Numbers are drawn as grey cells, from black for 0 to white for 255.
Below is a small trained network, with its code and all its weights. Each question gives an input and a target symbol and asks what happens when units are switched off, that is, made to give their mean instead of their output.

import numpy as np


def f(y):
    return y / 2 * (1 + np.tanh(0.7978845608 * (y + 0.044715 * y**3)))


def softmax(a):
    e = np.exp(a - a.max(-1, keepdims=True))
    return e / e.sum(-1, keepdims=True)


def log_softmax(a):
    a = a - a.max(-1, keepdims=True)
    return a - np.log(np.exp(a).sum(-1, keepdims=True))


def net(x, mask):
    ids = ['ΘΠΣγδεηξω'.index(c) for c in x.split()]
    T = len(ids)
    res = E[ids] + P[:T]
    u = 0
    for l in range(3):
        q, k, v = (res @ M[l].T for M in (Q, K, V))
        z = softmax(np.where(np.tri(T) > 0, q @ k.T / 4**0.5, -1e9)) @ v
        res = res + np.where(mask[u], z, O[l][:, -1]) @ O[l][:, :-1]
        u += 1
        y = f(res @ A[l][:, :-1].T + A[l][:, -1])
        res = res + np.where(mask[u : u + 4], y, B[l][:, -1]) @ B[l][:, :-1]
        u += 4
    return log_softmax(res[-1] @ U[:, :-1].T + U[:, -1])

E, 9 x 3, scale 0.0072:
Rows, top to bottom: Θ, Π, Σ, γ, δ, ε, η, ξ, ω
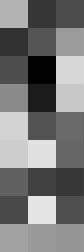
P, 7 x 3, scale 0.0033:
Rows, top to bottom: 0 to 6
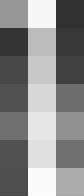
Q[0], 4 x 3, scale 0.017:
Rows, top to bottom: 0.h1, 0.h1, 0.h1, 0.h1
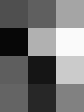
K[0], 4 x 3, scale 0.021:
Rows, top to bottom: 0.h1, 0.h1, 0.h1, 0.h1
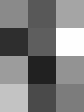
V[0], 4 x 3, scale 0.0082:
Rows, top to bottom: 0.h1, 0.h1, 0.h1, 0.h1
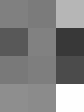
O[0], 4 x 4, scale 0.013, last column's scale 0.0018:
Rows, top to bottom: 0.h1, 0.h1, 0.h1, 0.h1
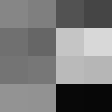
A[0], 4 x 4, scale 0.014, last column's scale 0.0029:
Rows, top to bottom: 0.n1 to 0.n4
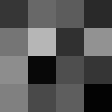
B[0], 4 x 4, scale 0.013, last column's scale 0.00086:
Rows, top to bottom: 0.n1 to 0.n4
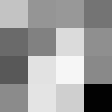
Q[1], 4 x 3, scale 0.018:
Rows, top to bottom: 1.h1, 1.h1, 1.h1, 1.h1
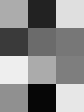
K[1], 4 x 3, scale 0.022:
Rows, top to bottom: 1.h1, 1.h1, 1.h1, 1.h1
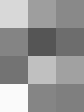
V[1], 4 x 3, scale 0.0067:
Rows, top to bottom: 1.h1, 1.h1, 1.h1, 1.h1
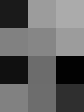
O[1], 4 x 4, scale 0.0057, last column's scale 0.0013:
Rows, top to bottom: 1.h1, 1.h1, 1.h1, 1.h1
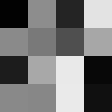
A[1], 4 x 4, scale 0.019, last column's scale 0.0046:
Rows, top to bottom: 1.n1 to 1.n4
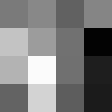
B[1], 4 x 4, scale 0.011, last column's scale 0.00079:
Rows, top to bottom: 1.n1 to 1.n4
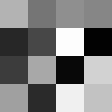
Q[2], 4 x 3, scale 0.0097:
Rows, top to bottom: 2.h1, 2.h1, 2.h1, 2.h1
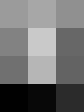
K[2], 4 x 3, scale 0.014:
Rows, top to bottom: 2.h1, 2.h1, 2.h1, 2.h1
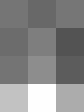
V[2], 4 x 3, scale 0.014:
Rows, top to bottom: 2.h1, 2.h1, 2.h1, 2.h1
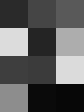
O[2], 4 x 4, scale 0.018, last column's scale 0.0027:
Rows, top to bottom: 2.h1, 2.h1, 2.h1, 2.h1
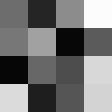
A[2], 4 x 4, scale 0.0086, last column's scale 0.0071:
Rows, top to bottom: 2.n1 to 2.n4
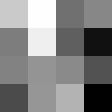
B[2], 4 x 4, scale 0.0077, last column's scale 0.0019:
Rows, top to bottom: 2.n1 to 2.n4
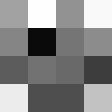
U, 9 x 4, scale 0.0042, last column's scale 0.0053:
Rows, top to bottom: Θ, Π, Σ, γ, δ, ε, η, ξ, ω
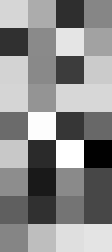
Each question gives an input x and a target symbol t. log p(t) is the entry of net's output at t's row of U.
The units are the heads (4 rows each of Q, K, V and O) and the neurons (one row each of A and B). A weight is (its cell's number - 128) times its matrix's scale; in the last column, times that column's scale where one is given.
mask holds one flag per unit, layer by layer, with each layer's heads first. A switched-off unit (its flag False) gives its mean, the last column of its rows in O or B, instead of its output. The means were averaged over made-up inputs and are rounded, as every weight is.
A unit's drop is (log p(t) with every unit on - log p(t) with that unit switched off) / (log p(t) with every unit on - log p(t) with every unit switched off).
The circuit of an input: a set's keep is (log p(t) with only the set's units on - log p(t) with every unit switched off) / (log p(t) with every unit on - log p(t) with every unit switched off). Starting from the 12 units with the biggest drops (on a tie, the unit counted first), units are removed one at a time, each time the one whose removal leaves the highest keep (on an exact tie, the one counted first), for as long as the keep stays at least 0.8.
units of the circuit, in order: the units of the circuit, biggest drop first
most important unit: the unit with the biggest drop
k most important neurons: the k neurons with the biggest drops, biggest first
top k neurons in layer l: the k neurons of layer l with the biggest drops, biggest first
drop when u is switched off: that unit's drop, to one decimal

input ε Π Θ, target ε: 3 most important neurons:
[1.n3 1.n4 0.n2]
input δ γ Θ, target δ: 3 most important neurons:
[0.n3 1.n3 2.n1]
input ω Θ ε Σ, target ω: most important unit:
0.n3
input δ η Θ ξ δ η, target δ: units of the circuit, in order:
[2.h1 1.n3 0.h1]
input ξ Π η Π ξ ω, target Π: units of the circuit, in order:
[2.h1 1.h1]
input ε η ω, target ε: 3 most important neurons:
[1.n3 1.n4 0.n2]
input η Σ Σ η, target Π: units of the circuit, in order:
[0.n3 2.h1 0.h1]
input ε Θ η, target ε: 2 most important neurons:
[1.n3 0.n2]
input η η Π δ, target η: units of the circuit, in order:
[0.h1 2.h1 1.h1]
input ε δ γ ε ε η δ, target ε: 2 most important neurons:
[1.n3 1.n4]
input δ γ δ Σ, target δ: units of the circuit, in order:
[2.h1 1.h1 0.n3]
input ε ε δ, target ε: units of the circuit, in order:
[1.n3 2.h1]
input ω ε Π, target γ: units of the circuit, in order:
[2.h1 1.n3]
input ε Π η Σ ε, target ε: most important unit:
2.h1
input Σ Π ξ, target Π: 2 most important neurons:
[1.n4 1.n3]
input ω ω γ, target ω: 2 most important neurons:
[0.n3 1.n4]
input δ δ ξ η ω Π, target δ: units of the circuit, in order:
[2.h1 0.h1 1.n3]
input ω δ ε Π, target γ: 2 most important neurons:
[1.n4 1.n3]
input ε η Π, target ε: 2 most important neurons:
[1.n3 0.n2]
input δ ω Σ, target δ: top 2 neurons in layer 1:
[1.n3 1.n2]
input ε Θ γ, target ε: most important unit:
1.n3
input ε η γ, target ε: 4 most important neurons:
[1.n3 1.n4 0.n2 2.n1]
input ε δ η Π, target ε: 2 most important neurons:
[1.n3 1.n4]
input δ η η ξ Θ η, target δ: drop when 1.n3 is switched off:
0.3
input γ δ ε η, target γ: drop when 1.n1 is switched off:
0.0
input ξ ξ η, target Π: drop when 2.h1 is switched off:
0.5
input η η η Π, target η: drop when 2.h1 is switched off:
0.9
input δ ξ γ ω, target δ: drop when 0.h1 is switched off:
0.1
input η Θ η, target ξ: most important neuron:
[0.n1]
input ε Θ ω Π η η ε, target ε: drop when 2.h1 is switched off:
1.4
